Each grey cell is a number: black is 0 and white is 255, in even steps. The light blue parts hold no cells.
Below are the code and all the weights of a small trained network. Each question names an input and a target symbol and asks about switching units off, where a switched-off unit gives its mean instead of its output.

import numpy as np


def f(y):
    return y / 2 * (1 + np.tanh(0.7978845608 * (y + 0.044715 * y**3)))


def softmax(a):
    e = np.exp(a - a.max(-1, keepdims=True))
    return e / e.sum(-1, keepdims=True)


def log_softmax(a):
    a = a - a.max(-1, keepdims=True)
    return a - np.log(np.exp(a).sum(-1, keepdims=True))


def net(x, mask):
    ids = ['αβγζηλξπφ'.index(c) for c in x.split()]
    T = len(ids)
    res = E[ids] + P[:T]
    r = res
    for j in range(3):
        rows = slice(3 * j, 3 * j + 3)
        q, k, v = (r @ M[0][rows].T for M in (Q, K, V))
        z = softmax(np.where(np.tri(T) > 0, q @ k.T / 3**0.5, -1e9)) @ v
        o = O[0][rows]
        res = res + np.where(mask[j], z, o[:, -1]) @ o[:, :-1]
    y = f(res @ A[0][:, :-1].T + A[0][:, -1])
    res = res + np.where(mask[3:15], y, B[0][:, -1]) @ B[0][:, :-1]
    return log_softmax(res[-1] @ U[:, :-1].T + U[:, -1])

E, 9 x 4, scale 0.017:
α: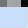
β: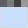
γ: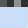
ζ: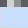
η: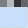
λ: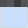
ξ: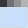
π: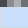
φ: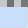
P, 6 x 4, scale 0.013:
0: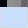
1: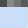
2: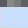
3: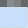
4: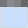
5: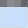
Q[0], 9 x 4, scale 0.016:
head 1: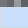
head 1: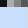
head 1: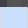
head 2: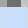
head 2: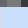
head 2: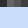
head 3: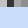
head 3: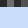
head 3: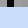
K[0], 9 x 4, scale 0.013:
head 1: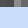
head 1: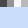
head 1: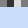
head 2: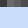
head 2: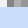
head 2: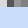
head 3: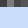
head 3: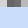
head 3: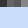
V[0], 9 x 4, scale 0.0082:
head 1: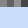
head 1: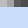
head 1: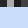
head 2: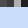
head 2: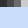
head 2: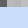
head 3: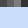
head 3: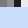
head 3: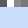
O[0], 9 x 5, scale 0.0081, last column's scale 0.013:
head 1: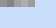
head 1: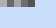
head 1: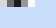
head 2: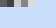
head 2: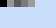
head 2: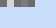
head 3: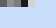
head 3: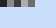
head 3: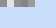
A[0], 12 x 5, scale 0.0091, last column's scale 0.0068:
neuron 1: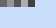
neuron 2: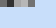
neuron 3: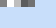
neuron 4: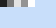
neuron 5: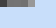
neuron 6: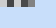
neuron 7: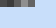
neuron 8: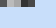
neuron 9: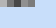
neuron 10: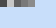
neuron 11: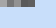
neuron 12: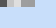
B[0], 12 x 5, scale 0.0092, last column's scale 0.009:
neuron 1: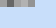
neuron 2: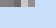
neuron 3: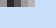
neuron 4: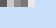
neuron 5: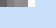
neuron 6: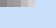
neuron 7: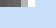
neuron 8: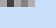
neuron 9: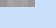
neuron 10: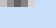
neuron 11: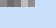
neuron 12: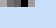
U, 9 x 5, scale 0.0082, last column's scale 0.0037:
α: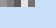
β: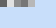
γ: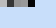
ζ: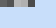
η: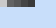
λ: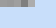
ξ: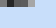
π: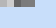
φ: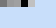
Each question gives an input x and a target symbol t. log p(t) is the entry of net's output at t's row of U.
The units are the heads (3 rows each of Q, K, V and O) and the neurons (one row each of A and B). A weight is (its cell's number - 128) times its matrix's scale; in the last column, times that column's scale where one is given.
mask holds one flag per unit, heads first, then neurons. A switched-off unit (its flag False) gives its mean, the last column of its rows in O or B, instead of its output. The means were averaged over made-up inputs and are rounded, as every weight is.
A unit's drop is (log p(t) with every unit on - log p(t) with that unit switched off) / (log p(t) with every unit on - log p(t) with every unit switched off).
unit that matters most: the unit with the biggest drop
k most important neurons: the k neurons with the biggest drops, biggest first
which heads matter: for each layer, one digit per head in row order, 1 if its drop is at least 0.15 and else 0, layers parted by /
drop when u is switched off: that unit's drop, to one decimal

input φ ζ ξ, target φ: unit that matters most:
head 1
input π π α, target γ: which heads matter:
011
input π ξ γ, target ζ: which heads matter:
010
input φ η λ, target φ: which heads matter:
100
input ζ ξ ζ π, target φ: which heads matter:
100
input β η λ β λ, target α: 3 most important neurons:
(neuron 9; neuron 12; neuron 7)
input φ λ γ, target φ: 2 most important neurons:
(neuron 4; neuron 7)
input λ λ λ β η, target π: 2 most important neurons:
(neuron 7; neuron 9)
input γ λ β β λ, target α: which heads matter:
111
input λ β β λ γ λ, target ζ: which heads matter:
110
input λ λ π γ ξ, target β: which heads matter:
100
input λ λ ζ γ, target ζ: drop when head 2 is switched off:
0.4
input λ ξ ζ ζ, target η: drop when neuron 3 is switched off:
0.4
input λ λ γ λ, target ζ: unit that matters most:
head 2
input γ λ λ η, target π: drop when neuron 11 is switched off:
0.0
